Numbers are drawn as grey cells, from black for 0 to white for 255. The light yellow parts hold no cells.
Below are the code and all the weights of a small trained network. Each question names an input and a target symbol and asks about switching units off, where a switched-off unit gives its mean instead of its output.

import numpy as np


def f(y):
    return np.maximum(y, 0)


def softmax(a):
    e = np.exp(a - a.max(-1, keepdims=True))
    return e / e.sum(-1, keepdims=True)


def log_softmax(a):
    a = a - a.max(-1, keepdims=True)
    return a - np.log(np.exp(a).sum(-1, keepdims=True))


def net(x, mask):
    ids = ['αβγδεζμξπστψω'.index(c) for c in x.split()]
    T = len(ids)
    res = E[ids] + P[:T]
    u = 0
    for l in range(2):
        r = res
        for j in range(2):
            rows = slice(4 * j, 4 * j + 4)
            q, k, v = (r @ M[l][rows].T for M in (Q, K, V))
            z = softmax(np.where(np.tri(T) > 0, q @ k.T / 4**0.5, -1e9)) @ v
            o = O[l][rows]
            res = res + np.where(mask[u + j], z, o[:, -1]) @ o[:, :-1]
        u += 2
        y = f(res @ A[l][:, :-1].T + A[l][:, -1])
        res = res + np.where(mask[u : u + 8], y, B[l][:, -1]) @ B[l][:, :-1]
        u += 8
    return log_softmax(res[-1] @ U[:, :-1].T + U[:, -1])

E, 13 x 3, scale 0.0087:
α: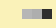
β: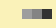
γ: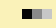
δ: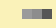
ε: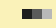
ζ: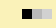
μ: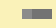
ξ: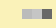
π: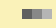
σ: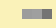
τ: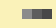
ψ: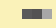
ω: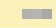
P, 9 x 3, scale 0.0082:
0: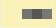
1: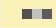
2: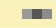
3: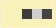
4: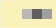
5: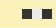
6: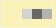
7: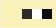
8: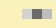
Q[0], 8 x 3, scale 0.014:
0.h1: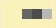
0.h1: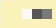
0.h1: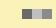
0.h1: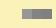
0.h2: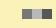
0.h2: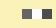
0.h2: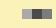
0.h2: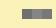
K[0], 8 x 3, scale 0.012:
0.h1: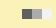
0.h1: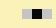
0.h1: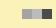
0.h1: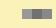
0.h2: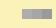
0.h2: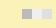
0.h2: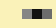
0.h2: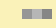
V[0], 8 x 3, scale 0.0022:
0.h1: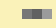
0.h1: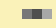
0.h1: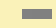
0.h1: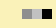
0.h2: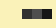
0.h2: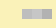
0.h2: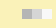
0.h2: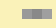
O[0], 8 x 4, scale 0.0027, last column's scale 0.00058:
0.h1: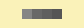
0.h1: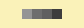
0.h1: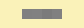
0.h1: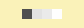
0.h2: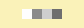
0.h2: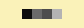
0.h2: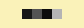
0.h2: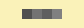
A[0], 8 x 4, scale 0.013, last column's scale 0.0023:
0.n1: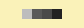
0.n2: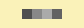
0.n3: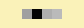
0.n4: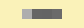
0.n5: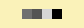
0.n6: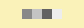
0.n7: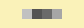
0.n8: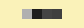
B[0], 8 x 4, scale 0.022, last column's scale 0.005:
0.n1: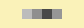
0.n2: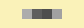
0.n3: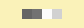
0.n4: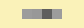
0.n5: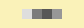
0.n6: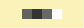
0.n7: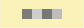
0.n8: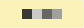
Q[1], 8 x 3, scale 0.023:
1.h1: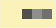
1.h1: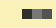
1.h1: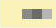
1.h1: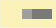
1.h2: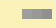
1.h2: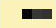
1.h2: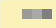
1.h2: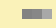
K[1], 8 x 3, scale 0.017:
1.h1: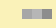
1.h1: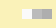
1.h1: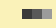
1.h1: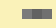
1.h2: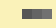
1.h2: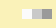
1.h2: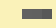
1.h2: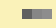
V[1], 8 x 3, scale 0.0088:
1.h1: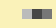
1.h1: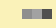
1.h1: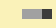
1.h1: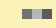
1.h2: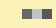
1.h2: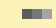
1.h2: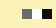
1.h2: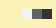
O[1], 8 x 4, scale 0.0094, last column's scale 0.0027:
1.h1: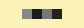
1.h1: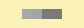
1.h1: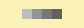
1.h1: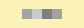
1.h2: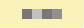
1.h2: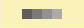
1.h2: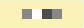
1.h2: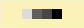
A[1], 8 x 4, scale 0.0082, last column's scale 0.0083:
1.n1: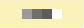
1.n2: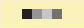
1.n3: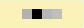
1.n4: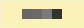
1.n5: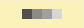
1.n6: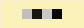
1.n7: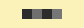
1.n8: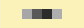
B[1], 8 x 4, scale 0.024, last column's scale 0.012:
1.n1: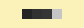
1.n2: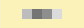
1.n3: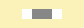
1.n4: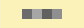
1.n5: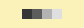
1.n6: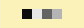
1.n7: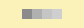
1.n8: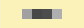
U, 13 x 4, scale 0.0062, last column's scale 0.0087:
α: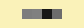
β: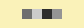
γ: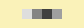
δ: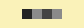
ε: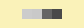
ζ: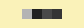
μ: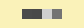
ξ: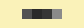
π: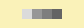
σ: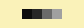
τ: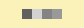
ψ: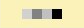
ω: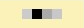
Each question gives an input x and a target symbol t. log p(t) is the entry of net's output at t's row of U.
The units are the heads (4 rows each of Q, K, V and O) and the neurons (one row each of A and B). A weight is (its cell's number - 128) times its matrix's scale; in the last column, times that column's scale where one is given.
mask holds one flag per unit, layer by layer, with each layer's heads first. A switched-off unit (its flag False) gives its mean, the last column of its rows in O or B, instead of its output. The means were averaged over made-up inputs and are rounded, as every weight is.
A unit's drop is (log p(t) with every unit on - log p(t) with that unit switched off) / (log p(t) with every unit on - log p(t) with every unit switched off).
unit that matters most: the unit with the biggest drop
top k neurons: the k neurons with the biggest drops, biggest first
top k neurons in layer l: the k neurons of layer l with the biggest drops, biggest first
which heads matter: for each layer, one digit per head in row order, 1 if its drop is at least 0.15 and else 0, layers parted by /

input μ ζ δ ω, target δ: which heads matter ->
00 / 01
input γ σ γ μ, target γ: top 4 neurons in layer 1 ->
1.n3, 1.n6, 1.n8, 1.n5
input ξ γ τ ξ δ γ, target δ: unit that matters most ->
1.n3
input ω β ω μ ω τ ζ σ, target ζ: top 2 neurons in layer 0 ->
0.n5, 0.n3
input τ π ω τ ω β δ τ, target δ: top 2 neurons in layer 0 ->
0.n1, 0.n7
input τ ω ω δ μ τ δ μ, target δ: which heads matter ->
00 / 11
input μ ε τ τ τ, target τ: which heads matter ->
00 / 10
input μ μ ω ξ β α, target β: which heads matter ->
00 / 11
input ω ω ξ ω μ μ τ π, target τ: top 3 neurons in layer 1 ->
1.n3, 1.n7, 1.n1
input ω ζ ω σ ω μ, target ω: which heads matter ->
00 / 01
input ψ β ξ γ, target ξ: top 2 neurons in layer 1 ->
1.n3, 1.n1
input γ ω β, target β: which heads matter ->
00 / 10
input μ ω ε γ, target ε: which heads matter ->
00 / 11
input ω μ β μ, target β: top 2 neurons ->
0.n8, 0.n1
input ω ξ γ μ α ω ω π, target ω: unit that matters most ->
0.n6
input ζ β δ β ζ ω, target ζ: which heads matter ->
00 / 01
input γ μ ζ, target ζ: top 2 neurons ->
0.n3, 0.n7
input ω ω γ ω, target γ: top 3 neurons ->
1.n3, 0.n5, 1.n6
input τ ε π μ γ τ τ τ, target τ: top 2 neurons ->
0.n1, 0.n7
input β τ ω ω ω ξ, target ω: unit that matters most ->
1.h2
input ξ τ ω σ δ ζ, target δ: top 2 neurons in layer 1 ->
1.n3, 1.n2
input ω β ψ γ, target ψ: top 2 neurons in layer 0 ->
0.n5, 0.n3
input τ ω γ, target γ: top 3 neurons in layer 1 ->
1.n3, 1.n6, 1.n5
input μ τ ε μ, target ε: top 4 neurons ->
1.n3, 1.n6, 0.n5, 0.n3
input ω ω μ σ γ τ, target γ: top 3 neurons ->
1.n3, 0.n5, 1.n6
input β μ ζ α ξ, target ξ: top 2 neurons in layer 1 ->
1.n3, 1.n1
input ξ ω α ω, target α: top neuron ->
0.n3
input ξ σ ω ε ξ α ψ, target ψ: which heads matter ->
10 / 00
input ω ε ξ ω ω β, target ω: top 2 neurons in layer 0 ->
0.n6, 0.n8
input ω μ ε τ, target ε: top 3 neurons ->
1.n3, 1.n6, 0.n5
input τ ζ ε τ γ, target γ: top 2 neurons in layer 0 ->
0.n2, 0.n5
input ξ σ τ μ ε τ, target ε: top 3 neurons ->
1.n3, 1.n6, 0.n8
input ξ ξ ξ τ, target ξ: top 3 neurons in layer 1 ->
1.n3, 1.n1, 1.n8
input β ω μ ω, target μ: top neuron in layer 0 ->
0.n6
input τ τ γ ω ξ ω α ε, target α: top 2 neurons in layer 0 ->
0.n7, 0.n1
